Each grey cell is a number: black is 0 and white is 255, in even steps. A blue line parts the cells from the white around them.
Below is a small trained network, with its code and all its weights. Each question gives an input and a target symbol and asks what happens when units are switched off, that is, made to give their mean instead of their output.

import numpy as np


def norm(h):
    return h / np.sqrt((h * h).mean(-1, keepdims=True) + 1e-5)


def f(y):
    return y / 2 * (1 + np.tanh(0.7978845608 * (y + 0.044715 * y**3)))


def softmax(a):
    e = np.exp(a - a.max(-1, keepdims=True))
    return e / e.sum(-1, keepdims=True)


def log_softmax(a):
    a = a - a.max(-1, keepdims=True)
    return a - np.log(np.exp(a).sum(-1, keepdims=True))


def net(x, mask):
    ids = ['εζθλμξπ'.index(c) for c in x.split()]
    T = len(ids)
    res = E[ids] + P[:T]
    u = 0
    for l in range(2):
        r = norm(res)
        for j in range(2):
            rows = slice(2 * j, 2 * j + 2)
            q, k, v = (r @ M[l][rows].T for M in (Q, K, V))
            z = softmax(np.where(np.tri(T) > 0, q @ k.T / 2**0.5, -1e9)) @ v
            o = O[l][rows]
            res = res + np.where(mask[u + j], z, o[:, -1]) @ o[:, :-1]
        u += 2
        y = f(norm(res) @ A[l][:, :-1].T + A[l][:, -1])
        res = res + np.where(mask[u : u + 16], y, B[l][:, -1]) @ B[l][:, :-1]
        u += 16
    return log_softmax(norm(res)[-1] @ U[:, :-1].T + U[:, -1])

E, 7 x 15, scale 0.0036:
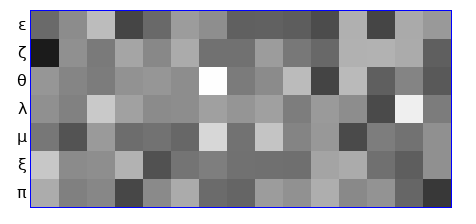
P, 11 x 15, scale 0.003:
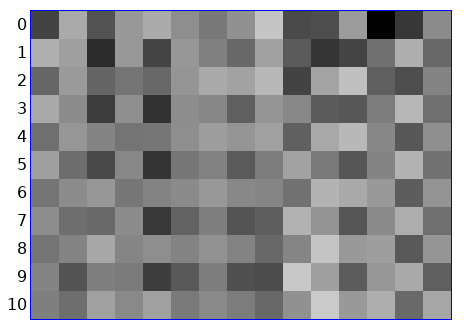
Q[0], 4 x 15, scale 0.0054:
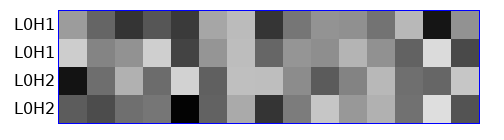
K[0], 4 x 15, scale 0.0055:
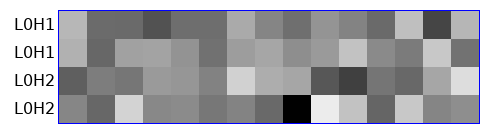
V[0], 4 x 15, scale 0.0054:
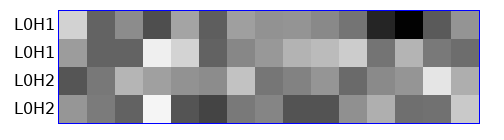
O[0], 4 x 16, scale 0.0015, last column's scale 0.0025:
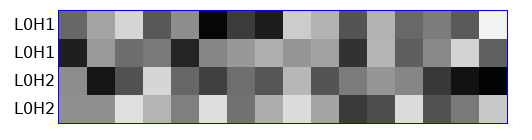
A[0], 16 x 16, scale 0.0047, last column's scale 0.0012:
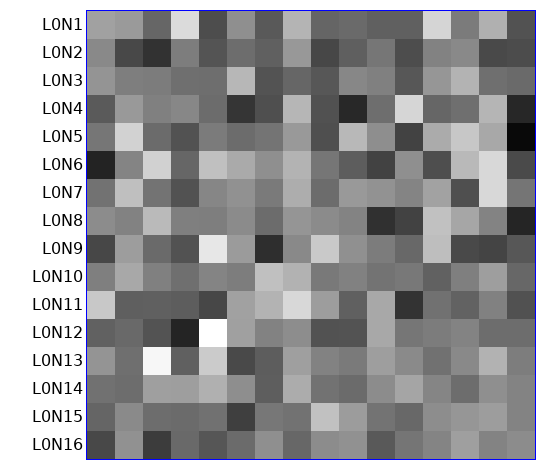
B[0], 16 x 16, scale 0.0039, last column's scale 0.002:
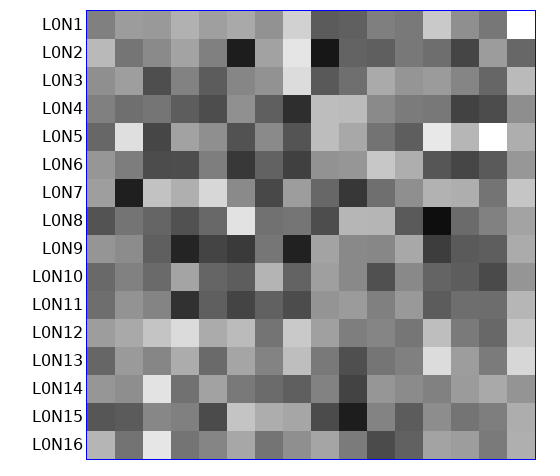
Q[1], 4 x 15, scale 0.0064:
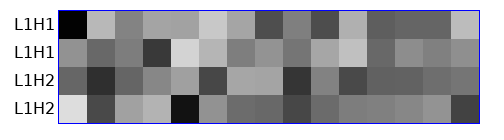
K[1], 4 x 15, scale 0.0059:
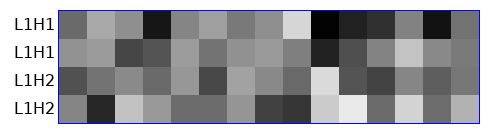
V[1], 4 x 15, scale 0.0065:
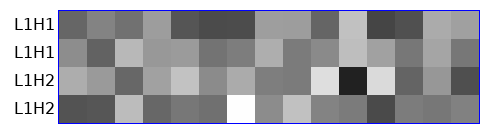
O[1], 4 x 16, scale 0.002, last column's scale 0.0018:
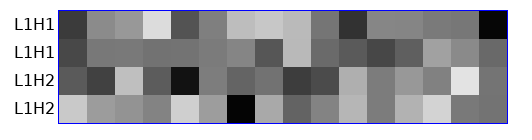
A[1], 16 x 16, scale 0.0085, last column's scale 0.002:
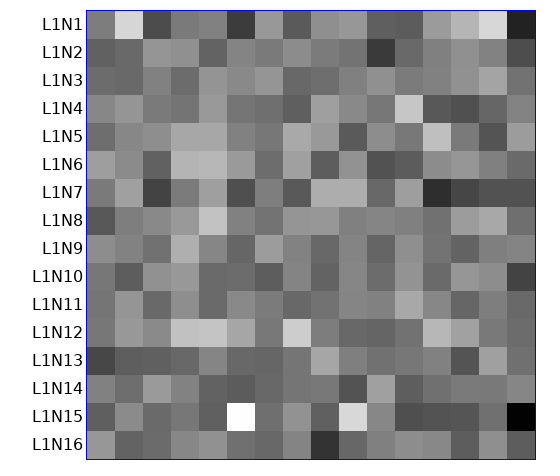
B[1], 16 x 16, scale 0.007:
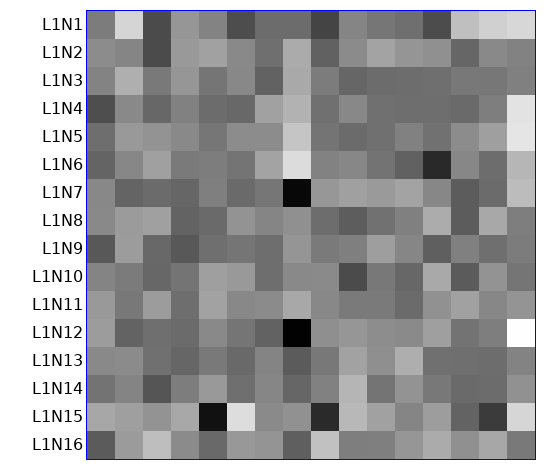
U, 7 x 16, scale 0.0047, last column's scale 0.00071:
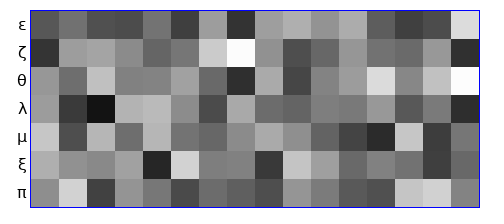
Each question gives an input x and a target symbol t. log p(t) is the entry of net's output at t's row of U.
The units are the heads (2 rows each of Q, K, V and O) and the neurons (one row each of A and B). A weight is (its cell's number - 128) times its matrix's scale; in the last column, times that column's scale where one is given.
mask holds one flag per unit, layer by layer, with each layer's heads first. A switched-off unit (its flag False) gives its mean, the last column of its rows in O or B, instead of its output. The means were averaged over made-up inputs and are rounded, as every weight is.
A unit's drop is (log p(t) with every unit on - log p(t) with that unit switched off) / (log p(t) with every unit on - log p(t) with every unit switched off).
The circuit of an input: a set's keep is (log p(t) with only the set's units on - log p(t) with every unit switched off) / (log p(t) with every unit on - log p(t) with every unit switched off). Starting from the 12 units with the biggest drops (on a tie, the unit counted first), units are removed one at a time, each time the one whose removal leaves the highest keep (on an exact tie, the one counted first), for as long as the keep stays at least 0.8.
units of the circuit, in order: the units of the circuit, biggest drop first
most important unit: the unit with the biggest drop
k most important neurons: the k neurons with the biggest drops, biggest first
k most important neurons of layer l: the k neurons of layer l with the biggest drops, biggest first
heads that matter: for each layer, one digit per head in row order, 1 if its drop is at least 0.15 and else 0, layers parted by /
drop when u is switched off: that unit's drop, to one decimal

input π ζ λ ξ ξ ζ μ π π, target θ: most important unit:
L0H2
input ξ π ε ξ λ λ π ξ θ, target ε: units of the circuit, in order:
[L1N15, L1N1]
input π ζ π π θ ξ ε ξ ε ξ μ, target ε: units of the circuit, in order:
[L0H2, L1N15, L1N1]
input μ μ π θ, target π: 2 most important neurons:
[L1N1, L0N5]
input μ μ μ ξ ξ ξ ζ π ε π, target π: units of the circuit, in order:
[L0H2, L0N5, L1N1]
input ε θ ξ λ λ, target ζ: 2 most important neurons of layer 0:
[L0N9, L0N13]
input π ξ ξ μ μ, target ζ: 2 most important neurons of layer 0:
[L0N15, L0N5]
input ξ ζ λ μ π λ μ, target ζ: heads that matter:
11 / 01
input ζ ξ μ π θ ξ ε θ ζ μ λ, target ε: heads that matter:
10 / 00
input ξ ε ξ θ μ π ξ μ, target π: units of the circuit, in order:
[L0N5, L1N1]
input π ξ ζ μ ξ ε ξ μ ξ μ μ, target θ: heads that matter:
00 / 01
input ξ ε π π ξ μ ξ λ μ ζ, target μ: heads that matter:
01 / 01
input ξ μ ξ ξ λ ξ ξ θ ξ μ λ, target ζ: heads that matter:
11 / 00
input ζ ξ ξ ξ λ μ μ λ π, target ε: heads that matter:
01 / 00
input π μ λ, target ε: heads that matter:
00 / 00
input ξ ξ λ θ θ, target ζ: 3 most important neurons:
[L1N12, L0N9, L0N4]
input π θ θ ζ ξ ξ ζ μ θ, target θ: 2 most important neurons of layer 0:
[L0N9, L0N4]
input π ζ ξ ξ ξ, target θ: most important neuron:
[L0N7]
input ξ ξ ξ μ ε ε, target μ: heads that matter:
01 / 01
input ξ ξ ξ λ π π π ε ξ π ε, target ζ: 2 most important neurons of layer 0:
[L0N6, L0N13]
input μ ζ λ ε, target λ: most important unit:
L0H2
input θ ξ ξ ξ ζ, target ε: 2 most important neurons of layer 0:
[L0N9, L0N6]
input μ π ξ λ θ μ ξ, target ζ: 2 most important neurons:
[L0N4, L1N15]
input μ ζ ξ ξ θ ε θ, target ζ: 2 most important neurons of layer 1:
[L1N12, L1N15]
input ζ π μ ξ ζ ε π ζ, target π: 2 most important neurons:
[L0N5, L1N12]
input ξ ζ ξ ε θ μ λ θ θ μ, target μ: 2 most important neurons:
[L1N15, L1N1]
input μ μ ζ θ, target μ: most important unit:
L1H2
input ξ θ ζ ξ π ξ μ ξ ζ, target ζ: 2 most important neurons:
[L0N9, L0N6]
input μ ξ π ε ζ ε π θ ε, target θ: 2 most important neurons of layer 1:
[L1N12, L1N15]
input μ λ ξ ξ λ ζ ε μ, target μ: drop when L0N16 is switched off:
0.0
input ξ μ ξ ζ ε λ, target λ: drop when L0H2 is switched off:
0.9
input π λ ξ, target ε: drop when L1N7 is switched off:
0.1
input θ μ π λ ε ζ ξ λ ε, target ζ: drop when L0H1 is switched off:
1.6
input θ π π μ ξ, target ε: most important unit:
L0N4
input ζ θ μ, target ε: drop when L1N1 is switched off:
0.2
